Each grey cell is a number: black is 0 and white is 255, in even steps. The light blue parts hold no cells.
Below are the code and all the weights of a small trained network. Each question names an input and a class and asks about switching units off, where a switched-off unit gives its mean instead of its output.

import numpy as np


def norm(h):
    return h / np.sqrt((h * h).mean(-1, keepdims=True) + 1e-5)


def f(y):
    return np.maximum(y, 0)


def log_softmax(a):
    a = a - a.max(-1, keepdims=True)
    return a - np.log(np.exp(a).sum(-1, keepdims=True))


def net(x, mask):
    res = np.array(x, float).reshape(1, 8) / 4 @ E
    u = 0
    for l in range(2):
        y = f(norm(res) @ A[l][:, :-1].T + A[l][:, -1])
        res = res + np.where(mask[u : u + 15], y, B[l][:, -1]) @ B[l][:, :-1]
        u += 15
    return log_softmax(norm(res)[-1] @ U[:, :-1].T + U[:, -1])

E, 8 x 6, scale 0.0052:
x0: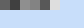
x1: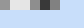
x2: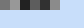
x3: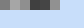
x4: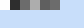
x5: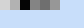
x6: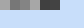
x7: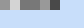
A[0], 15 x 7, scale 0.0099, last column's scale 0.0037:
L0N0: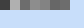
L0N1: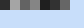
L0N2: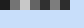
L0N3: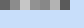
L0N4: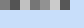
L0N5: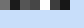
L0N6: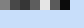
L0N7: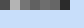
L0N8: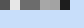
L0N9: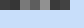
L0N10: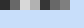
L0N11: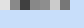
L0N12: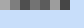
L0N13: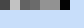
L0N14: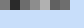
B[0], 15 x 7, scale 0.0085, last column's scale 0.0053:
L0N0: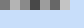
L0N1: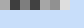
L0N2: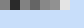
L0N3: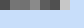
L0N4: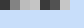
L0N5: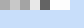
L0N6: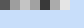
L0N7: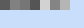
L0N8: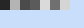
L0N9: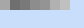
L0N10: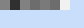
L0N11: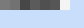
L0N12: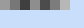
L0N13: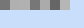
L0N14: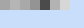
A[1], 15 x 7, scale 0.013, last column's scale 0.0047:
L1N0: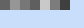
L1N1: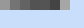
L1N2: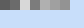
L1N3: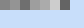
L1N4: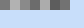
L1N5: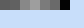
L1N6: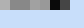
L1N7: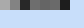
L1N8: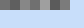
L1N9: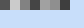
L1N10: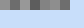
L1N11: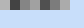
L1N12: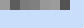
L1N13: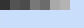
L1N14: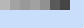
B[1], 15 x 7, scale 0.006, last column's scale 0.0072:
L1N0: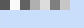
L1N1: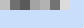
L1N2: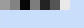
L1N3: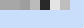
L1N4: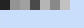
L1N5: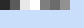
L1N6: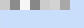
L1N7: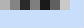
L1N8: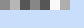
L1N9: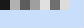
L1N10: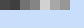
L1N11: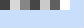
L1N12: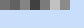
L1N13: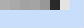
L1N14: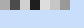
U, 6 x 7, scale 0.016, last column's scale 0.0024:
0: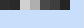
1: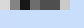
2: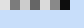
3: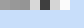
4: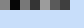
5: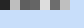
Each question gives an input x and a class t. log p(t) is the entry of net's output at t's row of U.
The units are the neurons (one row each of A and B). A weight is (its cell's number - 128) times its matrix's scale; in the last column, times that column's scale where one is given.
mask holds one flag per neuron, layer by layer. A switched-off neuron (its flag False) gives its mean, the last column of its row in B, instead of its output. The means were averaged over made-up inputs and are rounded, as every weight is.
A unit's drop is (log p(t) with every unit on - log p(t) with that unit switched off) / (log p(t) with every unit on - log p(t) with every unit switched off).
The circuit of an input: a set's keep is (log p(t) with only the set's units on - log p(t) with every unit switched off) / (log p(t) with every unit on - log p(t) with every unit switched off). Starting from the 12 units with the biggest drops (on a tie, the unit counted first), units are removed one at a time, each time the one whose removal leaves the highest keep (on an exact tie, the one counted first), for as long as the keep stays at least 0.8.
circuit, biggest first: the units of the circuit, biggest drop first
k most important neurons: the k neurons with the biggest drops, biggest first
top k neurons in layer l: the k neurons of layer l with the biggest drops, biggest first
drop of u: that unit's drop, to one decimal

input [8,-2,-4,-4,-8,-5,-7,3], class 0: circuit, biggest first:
[L0N4 L1N11]
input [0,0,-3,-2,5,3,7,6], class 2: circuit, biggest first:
[L1N14]
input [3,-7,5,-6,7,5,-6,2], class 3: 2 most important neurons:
[L0N5 L0N6]
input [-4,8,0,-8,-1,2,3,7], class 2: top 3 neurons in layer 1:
[L1N6 L1N14 L1N11]
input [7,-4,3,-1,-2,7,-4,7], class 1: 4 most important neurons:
[L0N11 L0N12 L1N7 L1N11]
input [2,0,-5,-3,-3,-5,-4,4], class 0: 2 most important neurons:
[L0N4 L0N3]
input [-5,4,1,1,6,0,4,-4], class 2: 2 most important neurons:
[L1N6 L1N2]
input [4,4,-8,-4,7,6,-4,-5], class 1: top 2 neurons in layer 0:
[L0N11 L0N5]
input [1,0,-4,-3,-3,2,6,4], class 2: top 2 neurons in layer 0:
[L0N8 L0N7]
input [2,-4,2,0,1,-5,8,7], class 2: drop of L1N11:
0.1
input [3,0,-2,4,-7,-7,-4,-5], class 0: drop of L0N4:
0.1
